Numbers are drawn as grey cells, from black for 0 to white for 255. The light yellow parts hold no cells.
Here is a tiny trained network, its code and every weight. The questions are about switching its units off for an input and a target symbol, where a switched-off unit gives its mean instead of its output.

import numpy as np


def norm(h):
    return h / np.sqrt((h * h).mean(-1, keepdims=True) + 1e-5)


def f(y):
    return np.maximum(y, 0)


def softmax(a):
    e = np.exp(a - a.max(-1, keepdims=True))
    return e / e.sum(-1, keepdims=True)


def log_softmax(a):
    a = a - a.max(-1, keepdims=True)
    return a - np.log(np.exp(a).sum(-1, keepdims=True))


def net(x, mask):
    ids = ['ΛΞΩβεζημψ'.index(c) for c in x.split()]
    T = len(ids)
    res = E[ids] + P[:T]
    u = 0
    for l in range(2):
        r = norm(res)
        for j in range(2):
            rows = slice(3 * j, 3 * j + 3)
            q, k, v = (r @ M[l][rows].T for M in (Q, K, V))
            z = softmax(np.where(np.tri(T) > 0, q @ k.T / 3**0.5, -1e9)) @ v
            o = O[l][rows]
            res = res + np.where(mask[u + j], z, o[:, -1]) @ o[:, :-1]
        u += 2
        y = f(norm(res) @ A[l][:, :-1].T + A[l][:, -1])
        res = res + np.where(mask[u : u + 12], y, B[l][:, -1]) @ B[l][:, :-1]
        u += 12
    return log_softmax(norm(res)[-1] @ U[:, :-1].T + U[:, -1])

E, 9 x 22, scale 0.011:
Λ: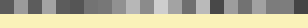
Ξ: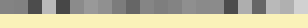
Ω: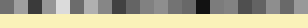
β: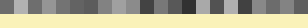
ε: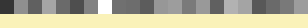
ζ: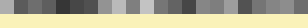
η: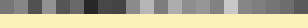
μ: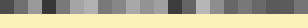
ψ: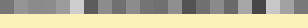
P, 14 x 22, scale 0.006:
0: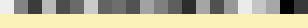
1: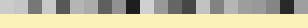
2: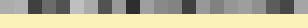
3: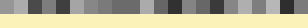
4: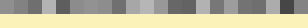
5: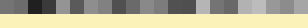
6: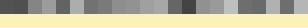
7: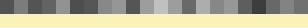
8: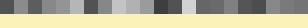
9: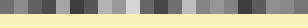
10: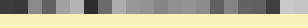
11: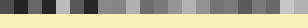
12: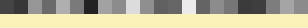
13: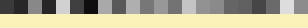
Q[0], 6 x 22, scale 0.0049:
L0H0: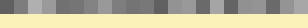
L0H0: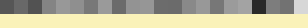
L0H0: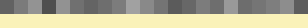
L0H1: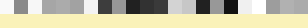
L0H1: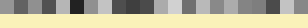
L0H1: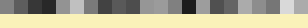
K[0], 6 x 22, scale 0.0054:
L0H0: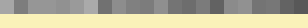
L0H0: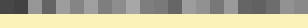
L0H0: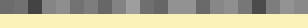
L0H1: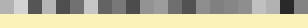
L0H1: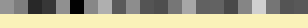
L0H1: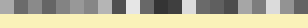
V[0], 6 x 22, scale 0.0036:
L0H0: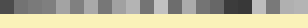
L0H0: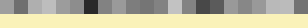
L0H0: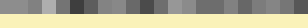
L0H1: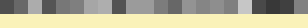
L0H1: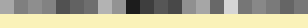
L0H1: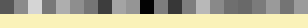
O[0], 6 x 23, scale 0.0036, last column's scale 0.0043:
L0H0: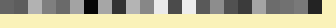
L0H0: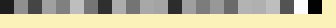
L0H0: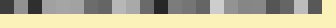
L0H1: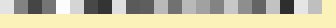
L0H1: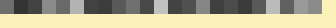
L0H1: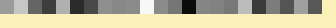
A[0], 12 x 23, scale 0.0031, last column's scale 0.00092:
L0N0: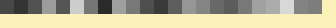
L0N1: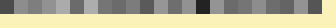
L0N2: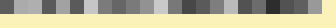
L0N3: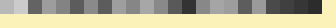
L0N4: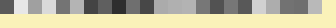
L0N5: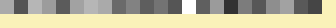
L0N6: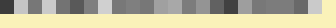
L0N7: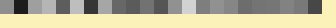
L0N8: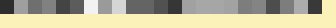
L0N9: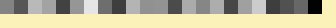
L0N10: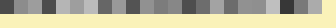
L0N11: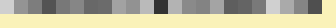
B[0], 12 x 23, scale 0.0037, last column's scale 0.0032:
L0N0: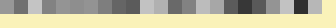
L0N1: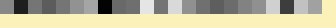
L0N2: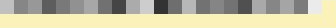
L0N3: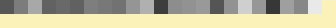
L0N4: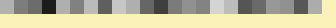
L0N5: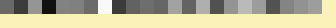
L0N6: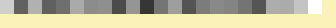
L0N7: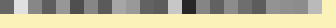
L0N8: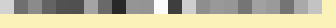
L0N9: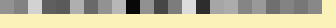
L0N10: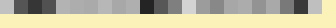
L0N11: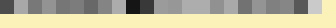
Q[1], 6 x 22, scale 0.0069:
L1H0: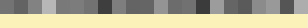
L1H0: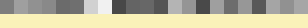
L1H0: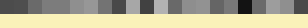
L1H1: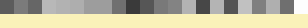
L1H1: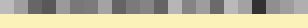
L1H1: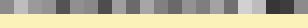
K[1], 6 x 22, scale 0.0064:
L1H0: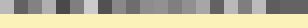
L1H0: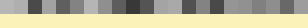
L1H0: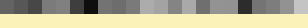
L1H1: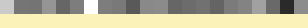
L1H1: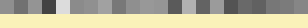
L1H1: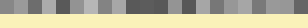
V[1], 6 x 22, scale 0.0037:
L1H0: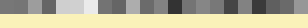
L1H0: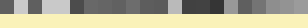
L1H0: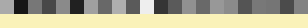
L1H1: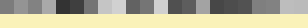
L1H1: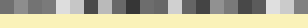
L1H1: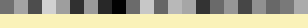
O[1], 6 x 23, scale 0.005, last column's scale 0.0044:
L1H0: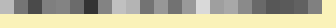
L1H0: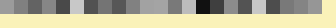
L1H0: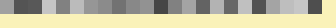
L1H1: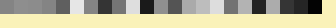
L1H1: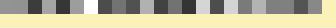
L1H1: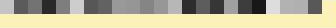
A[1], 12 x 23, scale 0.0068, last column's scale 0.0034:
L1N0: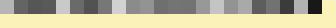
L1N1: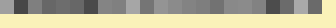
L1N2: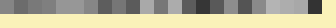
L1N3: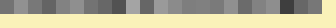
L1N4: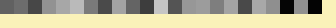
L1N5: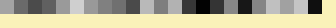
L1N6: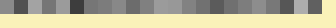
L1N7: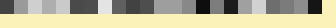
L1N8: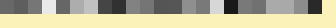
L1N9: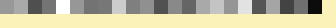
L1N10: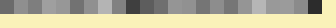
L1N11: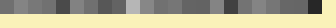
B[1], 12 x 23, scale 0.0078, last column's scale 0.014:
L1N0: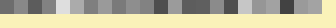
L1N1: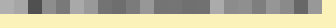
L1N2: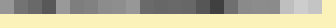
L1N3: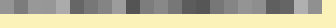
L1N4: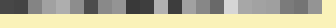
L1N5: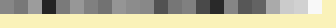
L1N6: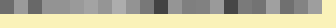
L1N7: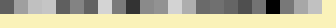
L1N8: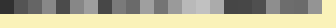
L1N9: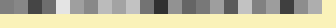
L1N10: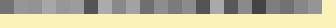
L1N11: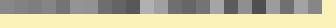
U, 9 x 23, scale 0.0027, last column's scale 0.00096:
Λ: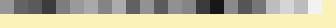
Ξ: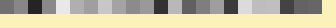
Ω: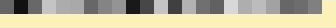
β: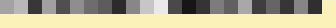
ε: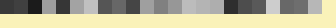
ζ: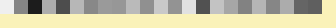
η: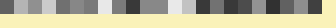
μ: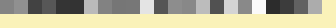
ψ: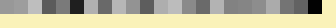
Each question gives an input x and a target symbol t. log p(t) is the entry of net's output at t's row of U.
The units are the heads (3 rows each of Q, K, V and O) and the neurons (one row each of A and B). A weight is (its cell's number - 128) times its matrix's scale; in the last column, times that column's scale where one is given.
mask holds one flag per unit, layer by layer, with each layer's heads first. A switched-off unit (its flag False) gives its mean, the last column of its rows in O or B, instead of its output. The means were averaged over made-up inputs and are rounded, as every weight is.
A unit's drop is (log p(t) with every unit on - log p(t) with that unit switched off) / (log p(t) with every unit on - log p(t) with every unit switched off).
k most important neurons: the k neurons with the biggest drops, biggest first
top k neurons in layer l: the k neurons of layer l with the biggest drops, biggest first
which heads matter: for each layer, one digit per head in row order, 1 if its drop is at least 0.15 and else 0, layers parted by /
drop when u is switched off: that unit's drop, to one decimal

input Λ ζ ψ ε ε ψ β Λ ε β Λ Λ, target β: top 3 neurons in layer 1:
(L1N5; L1N11; L1N7)
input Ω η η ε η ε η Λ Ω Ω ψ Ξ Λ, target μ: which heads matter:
01 / 01
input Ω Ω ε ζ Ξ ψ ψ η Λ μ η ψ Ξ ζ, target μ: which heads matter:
01 / 01
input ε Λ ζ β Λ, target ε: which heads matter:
01 / 10
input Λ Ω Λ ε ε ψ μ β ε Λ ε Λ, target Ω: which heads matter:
00 / 01
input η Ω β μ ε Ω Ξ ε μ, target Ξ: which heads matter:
01 / 00
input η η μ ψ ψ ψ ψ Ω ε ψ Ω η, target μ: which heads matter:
01 / 01
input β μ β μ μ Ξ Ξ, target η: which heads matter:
00 / 01
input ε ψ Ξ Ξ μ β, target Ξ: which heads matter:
00 / 10
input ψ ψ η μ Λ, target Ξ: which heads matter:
01 / 10
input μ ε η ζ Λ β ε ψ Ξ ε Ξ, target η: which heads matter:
00 / 01
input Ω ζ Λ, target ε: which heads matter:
01 / 11
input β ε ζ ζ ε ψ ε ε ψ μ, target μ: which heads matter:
00 / 01
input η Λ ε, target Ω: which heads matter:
01 / 00
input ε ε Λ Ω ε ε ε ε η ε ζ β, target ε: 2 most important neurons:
(L1N8; L1N5)
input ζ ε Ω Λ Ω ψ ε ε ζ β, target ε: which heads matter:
00 / 11
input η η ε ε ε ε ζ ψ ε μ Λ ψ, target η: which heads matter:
00 / 00
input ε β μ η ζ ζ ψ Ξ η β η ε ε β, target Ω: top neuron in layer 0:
(L0N7)
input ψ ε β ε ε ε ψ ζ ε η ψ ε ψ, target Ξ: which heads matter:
11 / 01
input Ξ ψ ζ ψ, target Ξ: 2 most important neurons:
(L1N9; L1N5)
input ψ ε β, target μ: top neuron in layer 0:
(L0N3)
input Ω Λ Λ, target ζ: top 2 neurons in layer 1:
(L1N5; L1N7)
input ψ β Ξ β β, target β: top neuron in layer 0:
(L0N3)
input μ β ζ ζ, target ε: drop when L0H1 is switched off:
0.9
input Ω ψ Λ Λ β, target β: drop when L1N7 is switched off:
0.1
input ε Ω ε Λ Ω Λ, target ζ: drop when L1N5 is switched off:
0.2
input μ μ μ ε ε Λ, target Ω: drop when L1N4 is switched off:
0.2
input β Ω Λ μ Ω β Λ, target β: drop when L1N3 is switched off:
0.1
